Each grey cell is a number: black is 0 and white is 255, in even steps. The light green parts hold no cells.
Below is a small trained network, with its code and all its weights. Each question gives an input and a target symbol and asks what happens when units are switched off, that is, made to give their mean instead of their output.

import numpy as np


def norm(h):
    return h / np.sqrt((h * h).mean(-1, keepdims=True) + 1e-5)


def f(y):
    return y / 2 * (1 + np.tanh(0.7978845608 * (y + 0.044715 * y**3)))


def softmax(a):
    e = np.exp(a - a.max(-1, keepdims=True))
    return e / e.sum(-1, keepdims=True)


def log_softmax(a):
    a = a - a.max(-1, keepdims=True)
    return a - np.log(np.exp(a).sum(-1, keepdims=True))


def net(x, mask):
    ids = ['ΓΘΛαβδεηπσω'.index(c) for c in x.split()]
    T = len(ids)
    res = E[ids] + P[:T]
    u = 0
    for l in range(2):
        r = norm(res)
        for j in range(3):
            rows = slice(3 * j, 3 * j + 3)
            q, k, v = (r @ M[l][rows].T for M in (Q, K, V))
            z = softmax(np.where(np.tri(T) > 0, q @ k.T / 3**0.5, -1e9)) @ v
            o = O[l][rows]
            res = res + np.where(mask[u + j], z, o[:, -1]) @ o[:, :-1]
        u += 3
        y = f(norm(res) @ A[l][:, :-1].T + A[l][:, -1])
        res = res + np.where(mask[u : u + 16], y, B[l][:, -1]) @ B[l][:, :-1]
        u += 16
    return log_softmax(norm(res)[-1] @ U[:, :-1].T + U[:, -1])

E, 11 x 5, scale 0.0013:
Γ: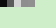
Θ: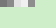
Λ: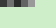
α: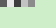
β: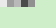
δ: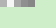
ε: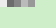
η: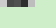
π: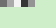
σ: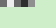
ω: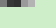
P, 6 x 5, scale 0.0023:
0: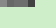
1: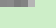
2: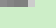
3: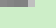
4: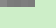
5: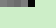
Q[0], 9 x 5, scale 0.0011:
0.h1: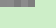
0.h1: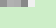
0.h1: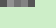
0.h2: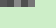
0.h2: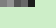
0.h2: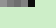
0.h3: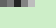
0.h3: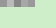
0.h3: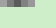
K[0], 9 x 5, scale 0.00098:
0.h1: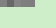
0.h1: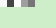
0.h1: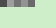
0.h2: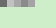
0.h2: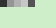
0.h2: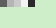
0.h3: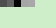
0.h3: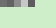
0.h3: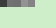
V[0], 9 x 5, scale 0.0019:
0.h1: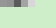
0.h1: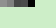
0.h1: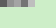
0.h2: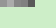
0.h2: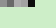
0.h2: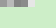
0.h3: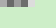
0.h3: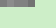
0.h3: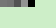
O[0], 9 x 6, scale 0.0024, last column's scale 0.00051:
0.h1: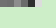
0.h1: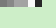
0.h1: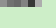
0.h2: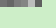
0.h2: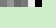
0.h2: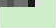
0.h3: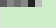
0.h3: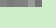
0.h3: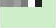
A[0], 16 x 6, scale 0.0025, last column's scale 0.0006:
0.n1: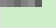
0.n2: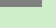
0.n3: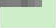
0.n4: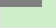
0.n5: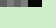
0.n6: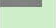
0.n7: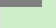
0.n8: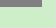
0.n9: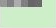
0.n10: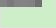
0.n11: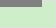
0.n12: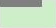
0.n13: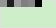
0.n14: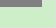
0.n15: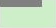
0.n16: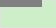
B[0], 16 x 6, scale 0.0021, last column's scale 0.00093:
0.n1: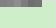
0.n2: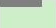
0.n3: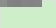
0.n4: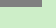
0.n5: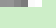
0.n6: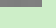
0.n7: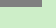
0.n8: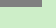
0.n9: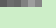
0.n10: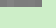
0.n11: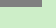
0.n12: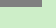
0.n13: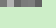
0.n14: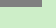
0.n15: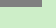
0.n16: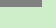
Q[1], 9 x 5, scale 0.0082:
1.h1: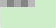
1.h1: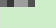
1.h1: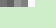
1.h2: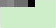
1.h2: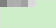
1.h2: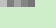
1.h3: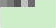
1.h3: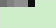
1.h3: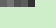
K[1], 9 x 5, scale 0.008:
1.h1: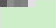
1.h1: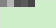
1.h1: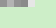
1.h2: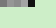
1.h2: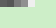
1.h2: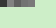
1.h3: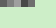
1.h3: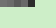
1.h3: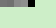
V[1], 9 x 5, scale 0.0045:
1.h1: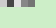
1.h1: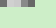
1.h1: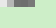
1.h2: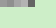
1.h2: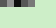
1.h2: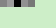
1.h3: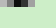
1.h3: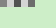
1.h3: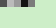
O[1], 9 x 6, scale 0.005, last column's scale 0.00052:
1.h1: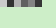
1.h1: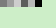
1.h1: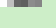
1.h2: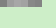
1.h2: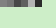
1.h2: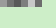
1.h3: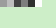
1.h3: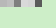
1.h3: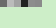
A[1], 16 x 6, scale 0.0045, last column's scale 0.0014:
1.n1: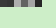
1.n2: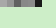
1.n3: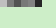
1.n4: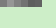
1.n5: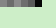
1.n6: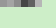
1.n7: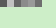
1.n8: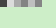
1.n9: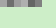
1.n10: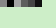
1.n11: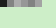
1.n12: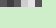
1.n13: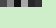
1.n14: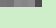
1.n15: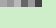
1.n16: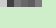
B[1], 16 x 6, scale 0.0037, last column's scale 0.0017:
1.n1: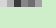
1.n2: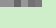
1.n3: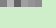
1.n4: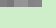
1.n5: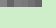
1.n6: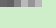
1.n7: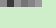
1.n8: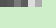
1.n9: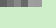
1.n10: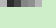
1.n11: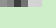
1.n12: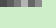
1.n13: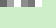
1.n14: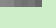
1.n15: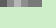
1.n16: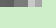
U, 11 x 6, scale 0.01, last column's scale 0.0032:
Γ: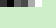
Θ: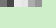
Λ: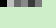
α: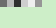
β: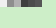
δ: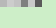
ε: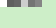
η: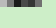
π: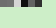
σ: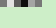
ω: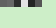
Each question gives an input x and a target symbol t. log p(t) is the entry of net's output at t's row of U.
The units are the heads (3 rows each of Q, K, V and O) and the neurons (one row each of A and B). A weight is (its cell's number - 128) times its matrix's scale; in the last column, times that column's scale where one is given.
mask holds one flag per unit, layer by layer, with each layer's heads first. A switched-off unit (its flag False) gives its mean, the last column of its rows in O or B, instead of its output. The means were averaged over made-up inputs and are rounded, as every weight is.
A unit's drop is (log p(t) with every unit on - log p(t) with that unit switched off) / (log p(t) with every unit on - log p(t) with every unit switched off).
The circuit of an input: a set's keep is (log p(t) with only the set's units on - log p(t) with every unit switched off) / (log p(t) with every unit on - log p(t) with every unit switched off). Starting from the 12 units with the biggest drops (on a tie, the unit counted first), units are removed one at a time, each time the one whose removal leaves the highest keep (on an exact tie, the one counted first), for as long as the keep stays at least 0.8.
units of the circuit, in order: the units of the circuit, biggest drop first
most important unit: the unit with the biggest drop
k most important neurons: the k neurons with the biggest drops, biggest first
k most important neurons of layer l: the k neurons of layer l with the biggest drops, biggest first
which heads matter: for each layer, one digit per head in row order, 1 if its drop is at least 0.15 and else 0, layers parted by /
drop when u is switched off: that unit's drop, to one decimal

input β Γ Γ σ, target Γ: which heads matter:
000 / 100
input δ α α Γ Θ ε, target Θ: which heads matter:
000 / 011
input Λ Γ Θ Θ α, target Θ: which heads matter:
000 / 001
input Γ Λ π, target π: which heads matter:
111 / 001
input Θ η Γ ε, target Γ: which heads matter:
000 / 001
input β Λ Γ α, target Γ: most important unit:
0.n5
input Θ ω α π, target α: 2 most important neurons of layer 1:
(1.n13, 1.n8)
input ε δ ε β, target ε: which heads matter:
000 / 101
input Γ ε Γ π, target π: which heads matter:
111 / 010
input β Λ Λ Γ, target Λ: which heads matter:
000 / 100
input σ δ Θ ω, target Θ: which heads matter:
100 / 010
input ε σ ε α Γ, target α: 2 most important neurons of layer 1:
(1.n1, 1.n11)
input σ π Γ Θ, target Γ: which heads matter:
100 / 001
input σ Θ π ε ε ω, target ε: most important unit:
1.h1
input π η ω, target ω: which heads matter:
111 / 000
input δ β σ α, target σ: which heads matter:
000 / 001
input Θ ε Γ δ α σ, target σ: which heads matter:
000 / 000
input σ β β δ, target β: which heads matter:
000 / 100
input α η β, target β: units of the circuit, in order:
(0.h2, 1.n11)
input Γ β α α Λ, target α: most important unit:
1.h2
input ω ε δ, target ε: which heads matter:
000 / 101
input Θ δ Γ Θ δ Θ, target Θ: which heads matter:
000 / 001
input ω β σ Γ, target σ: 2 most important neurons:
(0.n5, 1.n1)
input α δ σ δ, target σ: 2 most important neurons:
(0.n5, 1.n13)
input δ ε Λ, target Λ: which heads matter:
111 / 000
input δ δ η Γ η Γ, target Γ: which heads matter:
000 / 001
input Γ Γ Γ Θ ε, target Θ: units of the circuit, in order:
(1.h3)
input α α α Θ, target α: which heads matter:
000 / 101
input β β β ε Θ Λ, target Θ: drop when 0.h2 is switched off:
0.1
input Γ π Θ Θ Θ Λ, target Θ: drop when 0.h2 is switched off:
0.0
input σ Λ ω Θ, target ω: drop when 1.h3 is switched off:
0.2
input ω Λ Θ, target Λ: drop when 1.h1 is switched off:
0.2
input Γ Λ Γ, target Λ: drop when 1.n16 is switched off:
0.1
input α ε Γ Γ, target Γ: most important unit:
0.h1
